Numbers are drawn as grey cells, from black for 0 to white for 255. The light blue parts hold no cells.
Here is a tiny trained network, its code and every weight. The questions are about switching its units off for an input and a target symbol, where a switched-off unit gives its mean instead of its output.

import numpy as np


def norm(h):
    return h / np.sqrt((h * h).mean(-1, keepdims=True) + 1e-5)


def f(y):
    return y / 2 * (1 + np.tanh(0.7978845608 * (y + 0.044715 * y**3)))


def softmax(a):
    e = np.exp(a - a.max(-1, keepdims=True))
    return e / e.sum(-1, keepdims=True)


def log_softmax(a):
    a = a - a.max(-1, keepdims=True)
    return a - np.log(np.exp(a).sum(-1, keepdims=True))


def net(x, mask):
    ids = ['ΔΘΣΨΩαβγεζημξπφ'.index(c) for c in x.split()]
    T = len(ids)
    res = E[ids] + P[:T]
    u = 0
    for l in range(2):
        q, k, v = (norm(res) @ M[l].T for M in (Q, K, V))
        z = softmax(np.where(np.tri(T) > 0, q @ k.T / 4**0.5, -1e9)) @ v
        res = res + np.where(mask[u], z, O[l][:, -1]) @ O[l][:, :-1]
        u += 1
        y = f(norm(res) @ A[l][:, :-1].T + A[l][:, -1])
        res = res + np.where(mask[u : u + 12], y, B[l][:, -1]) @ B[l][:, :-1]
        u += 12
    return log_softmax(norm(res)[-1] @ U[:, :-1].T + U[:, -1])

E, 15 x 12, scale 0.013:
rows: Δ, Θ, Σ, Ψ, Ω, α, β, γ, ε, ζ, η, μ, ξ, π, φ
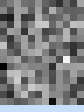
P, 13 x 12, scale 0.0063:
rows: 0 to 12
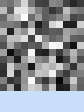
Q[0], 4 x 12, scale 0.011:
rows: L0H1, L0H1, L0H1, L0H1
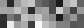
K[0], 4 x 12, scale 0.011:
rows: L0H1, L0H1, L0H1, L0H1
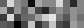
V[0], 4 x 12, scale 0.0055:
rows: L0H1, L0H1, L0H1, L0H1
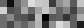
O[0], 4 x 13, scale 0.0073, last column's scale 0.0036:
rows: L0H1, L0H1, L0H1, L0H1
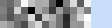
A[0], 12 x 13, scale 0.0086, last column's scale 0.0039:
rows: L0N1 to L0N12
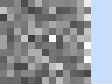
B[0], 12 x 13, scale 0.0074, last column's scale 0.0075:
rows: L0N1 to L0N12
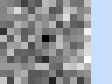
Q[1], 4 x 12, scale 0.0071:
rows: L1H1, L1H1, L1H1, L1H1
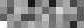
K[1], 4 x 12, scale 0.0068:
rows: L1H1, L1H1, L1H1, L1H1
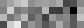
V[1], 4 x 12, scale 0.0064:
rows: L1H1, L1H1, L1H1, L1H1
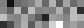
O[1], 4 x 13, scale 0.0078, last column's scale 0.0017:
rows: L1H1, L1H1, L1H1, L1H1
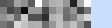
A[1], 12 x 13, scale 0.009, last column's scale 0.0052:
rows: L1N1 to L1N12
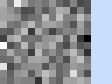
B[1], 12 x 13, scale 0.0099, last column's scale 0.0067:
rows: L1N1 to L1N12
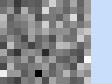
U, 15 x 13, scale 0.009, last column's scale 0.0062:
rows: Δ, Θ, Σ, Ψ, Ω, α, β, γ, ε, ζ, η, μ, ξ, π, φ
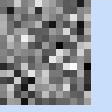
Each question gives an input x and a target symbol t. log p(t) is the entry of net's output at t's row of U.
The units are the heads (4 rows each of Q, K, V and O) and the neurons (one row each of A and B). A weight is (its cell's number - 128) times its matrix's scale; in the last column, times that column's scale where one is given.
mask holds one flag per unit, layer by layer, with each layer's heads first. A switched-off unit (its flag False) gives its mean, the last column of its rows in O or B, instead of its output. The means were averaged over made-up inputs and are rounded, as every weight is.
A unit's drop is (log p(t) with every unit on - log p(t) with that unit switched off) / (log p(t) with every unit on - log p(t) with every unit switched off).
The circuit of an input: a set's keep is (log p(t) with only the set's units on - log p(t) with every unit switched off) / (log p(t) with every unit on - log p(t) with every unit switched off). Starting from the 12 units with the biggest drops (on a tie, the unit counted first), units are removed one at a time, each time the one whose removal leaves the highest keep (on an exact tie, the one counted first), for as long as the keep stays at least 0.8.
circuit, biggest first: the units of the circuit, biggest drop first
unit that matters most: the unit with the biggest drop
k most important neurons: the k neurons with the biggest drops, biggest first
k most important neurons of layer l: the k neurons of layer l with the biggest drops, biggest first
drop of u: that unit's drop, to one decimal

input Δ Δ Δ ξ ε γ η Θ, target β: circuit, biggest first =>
L0H1; L1N10
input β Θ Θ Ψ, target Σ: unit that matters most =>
L1N3
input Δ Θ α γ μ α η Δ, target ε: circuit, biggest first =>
L1H1; L0N6; L0N7
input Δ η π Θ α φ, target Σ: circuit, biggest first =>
L0H1; L1N3
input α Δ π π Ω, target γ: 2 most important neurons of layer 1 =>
L1N9; L1N1
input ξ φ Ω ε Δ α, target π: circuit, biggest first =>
L0H1; L1N2
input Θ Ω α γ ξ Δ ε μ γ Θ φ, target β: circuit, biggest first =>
L0H1; L1N11
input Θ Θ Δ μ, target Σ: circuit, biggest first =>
L1N3; L0N10
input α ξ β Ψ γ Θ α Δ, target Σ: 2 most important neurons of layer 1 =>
L1N3; L1N10
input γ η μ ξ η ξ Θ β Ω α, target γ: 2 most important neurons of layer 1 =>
L1N5; L1N8
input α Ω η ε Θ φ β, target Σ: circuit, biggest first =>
L1N3; L0N2
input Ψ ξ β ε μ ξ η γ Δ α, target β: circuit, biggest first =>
L0H1; L1N11
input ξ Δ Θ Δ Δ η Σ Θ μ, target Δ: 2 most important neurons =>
L1N9; L0N9
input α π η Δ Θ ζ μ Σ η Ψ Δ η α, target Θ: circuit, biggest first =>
L0H1
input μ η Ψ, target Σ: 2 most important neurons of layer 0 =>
L0N10; L0N3
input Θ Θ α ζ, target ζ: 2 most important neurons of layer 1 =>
L1N3; L1N12
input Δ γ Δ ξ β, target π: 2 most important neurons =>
L1N7; L0N3
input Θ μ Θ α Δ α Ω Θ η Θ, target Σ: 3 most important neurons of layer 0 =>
L0N10; L0N2; L0N1
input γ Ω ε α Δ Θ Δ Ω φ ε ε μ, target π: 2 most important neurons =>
L1N2; L0N9
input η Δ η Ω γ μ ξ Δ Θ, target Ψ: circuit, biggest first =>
L0H1
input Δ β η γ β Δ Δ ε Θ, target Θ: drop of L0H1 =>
1.5
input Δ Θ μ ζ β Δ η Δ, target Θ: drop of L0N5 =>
0.2
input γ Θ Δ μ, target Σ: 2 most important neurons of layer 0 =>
L0N10; L0N1
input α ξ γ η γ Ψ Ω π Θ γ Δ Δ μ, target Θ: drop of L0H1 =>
1.1
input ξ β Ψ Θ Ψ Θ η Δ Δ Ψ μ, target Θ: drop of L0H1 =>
1.0
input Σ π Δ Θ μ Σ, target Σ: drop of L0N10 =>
0.2
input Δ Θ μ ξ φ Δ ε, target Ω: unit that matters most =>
L0N7
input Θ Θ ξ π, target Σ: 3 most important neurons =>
L1N3; L0N10; L0N2
